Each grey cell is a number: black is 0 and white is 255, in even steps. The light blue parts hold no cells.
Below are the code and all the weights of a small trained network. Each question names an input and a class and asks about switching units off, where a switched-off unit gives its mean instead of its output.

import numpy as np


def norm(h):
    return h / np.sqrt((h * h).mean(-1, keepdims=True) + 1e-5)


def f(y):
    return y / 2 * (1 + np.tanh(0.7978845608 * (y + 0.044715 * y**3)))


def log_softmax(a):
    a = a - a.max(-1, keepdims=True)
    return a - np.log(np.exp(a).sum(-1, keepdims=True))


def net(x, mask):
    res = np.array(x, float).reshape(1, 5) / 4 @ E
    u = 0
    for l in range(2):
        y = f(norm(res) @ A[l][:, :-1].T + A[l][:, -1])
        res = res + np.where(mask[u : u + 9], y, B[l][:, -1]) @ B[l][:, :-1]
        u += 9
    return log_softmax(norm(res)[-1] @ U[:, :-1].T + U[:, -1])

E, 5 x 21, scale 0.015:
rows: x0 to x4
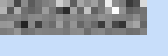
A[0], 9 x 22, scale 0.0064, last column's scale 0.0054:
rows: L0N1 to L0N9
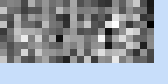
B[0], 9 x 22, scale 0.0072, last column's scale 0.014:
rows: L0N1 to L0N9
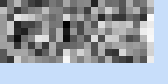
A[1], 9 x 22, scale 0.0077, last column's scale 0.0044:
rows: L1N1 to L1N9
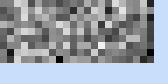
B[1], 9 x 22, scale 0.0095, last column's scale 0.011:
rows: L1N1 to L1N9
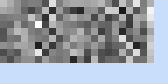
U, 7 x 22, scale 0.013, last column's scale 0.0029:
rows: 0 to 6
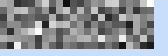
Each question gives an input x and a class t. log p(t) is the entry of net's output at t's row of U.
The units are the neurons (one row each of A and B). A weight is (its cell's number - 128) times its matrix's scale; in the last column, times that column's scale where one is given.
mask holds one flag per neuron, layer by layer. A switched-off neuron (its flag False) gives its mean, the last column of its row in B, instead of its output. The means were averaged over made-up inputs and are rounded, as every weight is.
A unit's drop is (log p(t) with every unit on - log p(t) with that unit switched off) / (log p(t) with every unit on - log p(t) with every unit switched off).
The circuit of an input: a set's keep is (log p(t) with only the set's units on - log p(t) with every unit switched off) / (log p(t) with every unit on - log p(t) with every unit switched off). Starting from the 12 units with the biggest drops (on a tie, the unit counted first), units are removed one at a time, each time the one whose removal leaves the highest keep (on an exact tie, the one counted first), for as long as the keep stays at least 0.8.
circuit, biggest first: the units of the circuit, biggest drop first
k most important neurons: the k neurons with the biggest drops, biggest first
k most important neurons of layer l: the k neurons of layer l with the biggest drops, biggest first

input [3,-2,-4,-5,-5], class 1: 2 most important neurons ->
L0N8, L0N4
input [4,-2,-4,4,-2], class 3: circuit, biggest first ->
L1N4
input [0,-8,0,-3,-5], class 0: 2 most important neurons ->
L0N3, L0N9
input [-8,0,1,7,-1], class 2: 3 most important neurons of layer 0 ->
L0N5, L0N7, L0N9
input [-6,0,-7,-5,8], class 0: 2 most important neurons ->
L0N5, L1N2
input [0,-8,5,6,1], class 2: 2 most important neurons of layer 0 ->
L0N3, L0N9
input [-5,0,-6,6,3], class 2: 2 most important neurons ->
L0N5, L1N6
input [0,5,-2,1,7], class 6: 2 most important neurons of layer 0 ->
L0N9, L0N6
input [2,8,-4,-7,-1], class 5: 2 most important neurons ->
L0N4, L0N8
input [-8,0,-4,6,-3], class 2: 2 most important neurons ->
L0N5, L0N7
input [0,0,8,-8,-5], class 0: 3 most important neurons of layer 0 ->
L0N6, L0N3, L0N9
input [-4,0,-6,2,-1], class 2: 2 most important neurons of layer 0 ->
L0N5, L0N7
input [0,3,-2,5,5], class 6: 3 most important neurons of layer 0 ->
L0N5, L0N6, L0N9
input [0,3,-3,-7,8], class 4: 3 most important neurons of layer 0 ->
L0N6, L0N5, L0N7
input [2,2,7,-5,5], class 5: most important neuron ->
L0N8
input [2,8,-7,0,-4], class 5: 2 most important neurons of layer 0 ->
L0N4, L0N6
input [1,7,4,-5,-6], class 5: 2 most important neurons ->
L0N4, L0N8
